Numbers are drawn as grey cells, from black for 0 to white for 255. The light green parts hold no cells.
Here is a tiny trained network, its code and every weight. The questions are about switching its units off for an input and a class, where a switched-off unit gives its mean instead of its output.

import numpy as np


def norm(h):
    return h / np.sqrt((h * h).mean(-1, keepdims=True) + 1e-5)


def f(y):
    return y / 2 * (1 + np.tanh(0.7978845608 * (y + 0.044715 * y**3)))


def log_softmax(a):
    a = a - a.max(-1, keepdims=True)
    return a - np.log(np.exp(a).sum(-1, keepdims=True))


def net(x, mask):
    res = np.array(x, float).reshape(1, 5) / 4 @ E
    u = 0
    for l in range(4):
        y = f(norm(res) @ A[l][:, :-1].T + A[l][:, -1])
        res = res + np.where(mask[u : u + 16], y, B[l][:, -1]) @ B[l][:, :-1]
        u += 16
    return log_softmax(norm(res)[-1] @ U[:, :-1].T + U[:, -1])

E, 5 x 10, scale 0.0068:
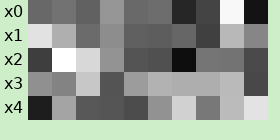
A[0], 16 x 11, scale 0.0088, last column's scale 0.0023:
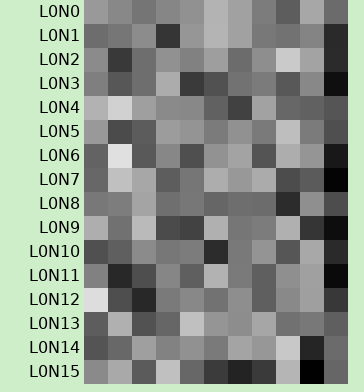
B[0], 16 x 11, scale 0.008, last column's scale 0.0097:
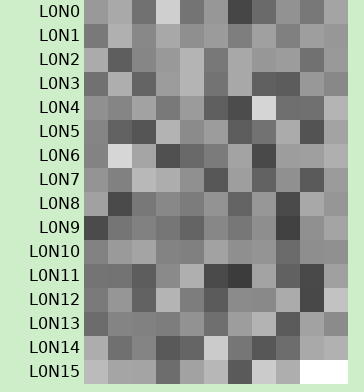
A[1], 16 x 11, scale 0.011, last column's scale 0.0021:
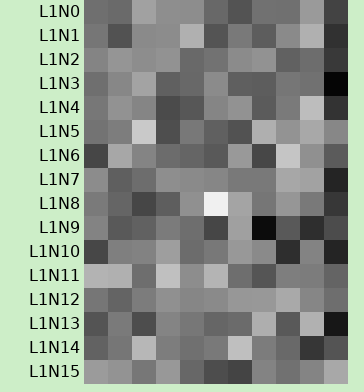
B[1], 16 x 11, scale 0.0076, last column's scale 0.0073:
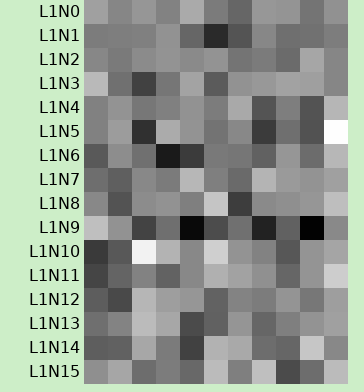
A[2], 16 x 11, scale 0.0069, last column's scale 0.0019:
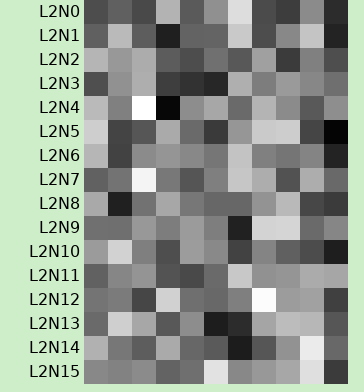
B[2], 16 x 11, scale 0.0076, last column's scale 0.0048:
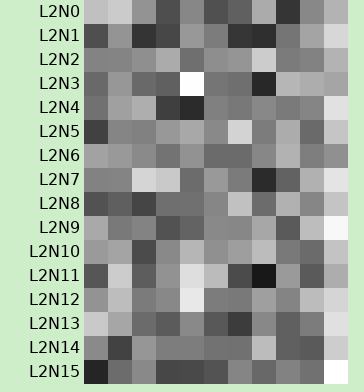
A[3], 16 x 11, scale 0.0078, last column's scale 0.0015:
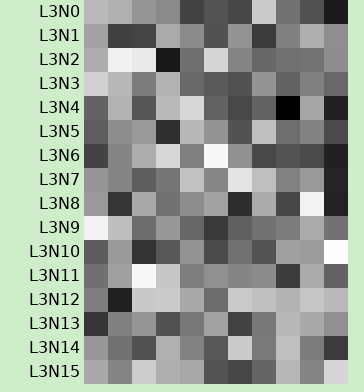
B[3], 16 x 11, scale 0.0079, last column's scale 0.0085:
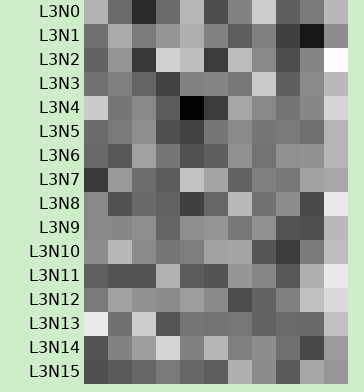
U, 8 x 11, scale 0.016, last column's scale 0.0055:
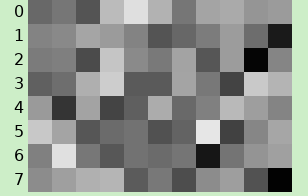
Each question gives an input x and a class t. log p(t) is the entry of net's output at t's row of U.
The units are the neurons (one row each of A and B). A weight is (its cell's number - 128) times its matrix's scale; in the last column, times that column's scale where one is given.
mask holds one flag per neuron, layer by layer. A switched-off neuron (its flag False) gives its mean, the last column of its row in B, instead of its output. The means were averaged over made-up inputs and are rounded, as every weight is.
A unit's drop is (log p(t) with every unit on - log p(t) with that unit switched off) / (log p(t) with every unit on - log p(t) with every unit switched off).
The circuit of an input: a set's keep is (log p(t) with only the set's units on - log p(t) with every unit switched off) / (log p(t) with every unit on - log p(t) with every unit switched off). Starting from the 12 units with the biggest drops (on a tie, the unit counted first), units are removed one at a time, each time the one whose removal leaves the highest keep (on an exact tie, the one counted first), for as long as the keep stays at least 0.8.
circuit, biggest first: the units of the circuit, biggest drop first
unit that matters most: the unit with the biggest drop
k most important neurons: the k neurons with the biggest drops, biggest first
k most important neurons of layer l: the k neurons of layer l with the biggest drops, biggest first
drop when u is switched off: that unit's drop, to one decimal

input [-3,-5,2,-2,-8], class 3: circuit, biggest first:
(L0N15 L1N10)
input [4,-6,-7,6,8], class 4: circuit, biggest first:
(L1N8 L3N13)
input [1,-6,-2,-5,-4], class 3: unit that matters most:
L1N10
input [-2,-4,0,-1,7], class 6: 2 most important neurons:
(L0N6 L1N6)
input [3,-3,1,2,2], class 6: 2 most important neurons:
(L1N4 L0N5)
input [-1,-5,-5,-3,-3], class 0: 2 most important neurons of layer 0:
(L0N9 L0N12)
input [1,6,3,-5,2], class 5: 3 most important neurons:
(L0N15 L0N4 L2N13)
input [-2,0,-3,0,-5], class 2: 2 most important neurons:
(L0N15 L1N9)
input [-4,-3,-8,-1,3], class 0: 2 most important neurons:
(L0N9 L0N12)
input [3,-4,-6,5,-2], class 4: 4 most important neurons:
(L0N14 L1N8 L1N5 L3N2)
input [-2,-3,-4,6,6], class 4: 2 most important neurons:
(L1N8 L0N9)
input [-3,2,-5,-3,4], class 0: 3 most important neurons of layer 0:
(L0N12 L0N9 L0N2)
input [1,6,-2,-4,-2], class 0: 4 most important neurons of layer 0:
(L0N12 L0N5 L0N6 L0N9)
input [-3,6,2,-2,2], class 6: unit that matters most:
L0N6
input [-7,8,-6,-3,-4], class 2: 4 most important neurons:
(L0N15 L0N12 L1N9 L2N5)
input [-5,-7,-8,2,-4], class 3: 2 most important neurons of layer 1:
(L1N5 L1N10)
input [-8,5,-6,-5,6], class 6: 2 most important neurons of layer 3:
(L3N0 L3N10)
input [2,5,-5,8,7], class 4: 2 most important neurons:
(L1N8 L0N5)
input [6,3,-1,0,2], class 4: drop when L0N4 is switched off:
0.1
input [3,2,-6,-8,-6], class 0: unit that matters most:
L0N15
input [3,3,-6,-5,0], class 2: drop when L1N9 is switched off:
0.2
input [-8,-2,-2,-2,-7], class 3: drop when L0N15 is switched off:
0.1
